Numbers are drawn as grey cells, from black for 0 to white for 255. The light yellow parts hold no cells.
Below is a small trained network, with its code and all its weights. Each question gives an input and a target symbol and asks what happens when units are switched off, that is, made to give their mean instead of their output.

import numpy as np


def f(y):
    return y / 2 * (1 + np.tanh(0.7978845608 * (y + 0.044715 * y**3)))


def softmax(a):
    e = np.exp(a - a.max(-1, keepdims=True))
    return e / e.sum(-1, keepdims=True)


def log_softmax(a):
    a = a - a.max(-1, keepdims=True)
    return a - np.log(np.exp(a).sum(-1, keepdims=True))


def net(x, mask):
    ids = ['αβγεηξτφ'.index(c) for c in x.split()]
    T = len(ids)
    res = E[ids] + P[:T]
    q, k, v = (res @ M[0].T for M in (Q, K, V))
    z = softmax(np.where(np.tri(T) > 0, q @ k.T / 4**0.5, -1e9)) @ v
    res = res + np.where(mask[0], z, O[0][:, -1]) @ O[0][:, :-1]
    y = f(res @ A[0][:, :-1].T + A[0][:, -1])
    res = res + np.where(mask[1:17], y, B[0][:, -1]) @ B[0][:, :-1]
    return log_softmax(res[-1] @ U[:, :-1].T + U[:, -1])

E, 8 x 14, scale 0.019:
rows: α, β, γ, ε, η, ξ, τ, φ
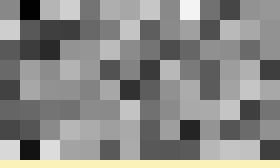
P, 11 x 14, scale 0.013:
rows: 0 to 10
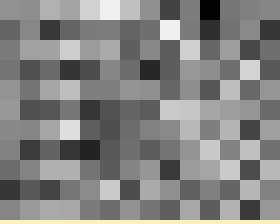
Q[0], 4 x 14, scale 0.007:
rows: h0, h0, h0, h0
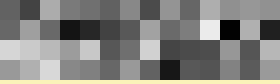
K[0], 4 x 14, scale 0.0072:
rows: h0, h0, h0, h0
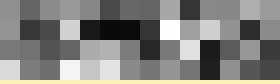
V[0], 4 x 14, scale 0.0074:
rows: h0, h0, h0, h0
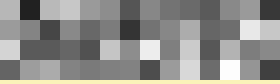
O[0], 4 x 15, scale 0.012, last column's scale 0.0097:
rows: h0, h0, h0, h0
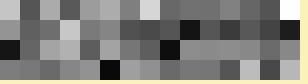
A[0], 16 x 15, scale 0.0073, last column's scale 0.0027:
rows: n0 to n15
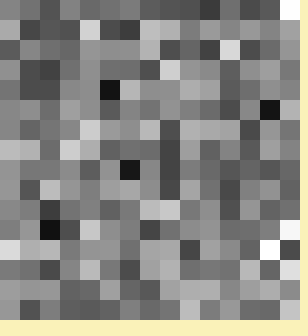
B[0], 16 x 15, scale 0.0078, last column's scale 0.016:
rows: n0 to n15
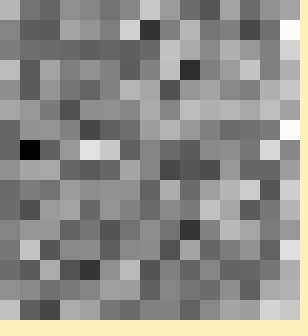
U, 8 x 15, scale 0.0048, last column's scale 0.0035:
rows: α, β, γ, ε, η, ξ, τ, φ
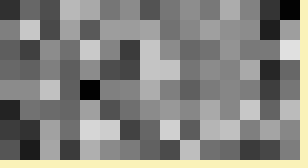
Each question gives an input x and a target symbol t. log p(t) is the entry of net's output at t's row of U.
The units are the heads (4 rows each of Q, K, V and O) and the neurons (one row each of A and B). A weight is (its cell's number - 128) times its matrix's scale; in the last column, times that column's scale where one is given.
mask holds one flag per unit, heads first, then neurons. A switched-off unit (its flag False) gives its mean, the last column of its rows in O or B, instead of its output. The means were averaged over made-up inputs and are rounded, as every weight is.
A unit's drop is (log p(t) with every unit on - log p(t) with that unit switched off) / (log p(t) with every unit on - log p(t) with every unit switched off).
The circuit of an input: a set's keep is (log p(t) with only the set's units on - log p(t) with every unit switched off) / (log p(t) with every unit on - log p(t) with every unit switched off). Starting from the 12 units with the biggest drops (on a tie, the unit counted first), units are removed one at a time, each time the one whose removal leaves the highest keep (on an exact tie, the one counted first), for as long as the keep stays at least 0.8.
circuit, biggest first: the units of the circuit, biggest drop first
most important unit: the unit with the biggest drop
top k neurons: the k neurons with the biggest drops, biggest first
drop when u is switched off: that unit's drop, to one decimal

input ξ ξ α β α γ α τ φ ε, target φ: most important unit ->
n1
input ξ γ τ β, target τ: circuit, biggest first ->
h0, n3, n14
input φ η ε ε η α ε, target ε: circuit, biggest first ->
h0, n2
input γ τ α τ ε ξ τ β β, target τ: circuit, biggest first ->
h0, n12
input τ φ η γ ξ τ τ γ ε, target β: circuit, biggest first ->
h0, n12, n3
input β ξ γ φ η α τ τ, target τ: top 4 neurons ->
n3, n10, n6, n14
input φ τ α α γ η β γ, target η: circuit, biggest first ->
h0, n8, n1
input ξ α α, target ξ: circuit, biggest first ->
h0, n9
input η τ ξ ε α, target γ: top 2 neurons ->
n7, n1
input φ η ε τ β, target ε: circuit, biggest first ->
h0, n2, n9
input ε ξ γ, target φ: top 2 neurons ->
n1, n13
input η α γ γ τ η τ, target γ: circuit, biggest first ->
h0, n7, n0, n1
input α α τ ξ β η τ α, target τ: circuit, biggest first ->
h0, n3, n10
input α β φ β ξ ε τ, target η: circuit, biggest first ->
h0, n8, n1
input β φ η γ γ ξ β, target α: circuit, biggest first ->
h0
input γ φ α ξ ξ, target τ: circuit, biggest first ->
h0, n12
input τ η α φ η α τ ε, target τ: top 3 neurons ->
n3, n10, n6
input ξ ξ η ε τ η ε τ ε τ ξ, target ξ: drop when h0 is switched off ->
0.7
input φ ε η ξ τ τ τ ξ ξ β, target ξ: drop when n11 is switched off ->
0.1
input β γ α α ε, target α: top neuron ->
n6
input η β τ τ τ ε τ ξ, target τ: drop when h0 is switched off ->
0.7
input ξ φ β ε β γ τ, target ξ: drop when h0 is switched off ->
0.8
